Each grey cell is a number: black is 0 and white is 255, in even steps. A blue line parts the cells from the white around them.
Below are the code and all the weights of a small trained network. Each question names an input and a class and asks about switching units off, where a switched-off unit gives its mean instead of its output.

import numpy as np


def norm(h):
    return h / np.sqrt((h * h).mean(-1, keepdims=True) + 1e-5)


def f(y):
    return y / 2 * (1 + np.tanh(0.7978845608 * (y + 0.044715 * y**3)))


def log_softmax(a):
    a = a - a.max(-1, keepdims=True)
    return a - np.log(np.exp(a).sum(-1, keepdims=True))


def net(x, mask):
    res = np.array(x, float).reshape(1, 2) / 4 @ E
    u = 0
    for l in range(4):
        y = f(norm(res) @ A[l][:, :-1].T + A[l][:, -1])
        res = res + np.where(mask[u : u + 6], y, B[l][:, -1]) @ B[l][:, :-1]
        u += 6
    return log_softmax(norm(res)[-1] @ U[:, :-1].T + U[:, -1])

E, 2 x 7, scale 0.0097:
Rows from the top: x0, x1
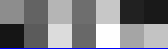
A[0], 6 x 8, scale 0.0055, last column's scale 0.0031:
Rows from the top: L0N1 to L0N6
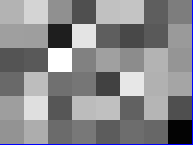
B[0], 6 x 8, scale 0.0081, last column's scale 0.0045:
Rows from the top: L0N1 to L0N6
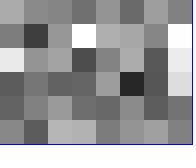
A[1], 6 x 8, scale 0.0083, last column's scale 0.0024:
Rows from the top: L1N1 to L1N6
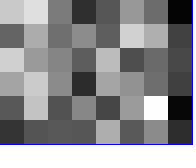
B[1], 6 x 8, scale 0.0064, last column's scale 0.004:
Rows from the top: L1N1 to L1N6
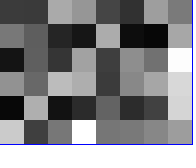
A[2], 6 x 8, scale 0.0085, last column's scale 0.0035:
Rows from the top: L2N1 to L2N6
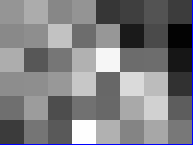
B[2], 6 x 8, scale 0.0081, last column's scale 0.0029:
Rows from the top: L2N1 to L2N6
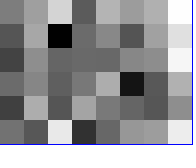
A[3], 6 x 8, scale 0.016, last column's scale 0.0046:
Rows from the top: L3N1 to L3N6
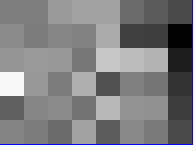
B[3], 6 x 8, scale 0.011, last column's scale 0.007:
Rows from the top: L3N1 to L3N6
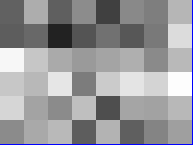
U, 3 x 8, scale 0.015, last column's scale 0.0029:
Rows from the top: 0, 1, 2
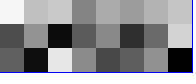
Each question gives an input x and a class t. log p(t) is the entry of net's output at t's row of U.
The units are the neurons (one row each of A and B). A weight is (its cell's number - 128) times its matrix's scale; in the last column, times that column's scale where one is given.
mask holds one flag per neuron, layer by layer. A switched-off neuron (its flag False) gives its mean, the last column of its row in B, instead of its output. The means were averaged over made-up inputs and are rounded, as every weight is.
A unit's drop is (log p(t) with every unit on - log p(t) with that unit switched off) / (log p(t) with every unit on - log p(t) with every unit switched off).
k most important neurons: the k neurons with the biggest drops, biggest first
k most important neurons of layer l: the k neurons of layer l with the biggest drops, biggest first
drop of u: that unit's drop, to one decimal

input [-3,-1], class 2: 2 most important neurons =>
(L0N4; L2N6)
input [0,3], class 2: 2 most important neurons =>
(L0N2; L0N3)
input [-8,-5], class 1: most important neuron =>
(L1N5)
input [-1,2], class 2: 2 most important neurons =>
(L0N2; L1N1)
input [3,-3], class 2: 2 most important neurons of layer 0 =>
(L0N3; L0N2)
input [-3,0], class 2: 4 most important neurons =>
(L0N4; L1N6; L2N6; L3N4)
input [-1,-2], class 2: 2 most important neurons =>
(L2N6; L0N2)
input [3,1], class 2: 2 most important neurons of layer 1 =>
(L1N3; L1N4)
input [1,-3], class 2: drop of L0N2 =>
0.8
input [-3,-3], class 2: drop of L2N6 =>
1.0
